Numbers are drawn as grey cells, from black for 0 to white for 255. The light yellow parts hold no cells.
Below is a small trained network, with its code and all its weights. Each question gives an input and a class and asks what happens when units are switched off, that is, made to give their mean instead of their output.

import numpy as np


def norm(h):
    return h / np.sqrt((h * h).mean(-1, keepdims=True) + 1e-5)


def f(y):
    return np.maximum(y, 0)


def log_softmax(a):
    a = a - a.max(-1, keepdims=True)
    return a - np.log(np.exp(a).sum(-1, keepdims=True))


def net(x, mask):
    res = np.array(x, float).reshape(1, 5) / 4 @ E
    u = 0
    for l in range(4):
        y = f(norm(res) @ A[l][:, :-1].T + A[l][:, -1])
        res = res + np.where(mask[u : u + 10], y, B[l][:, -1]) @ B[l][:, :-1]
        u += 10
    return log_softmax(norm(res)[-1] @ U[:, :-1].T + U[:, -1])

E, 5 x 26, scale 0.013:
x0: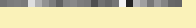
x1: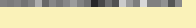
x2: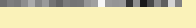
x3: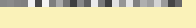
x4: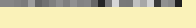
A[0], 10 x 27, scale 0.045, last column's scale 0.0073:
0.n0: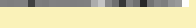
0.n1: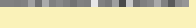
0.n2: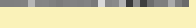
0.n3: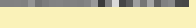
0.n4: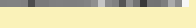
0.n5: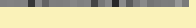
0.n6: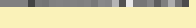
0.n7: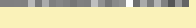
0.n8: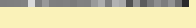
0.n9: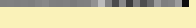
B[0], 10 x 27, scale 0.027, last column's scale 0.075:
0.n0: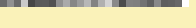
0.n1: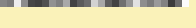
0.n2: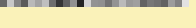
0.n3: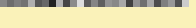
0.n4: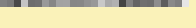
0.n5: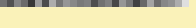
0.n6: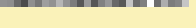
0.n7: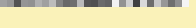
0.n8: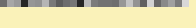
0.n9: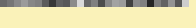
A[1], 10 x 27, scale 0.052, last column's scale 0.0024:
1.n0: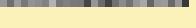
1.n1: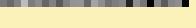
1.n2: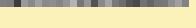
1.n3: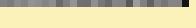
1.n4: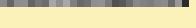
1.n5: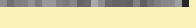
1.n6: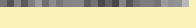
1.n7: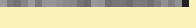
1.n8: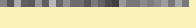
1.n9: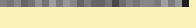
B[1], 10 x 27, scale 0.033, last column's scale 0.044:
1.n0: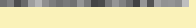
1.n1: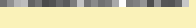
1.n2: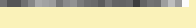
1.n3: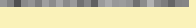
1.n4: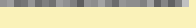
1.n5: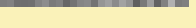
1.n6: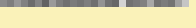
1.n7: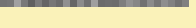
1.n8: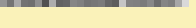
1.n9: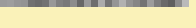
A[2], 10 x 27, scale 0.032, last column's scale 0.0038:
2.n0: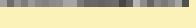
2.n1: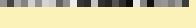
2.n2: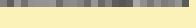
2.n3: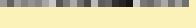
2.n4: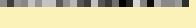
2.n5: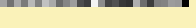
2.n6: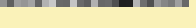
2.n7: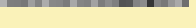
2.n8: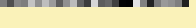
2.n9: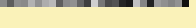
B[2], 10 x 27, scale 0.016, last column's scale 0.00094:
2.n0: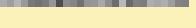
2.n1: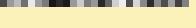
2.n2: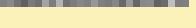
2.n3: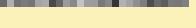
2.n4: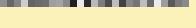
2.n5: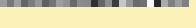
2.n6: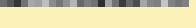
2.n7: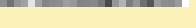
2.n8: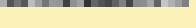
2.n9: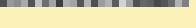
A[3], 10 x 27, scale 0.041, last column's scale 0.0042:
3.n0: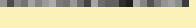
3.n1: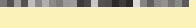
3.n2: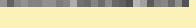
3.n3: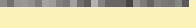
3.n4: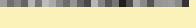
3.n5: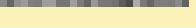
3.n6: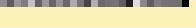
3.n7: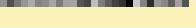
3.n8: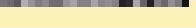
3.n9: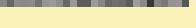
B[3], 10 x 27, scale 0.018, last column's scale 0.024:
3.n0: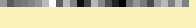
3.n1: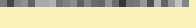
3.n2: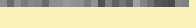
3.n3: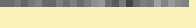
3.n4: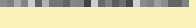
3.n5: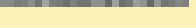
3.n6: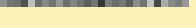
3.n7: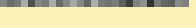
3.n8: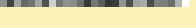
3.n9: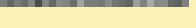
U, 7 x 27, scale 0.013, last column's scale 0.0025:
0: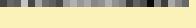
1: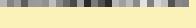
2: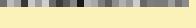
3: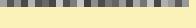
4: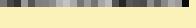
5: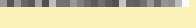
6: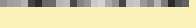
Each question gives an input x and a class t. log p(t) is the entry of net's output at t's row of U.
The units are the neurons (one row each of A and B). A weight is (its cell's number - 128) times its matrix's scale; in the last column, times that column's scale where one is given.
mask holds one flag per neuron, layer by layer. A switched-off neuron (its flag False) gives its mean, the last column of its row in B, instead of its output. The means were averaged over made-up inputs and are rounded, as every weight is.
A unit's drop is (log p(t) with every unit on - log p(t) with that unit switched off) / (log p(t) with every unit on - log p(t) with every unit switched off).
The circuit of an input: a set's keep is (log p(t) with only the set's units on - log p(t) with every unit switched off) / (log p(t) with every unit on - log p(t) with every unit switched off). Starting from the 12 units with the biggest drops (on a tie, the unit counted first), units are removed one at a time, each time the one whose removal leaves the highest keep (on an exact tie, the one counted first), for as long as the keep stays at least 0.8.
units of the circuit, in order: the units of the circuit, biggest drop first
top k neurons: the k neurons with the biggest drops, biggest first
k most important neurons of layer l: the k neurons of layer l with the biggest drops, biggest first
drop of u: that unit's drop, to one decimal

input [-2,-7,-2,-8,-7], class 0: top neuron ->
[0.n9]
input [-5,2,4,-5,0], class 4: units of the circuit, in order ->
[0.n6; 0.n1]
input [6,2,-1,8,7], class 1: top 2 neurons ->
[0.n7; 0.n0]
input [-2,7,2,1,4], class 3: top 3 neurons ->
[0.n5; 0.n7; 0.n2]
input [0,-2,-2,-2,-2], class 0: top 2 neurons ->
[0.n9; 1.n1]
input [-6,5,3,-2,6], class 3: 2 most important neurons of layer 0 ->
[0.n3; 0.n0]
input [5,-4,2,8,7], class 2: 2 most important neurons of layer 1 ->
[1.n1; 1.n8]
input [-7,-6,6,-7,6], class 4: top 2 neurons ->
[0.n6; 0.n1]
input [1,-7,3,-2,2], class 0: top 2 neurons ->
[0.n0; 0.n4]
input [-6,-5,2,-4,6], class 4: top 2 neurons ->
[0.n1; 0.n6]
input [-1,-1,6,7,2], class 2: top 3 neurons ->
[0.n8; 0.n2; 0.n5]
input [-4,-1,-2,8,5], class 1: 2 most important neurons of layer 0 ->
[0.n7; 0.n0]
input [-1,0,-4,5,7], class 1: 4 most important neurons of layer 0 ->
[0.n7; 0.n0; 0.n9; 0.n1]
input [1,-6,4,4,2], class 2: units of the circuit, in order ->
[0.n8]
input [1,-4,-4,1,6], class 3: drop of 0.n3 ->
0.1
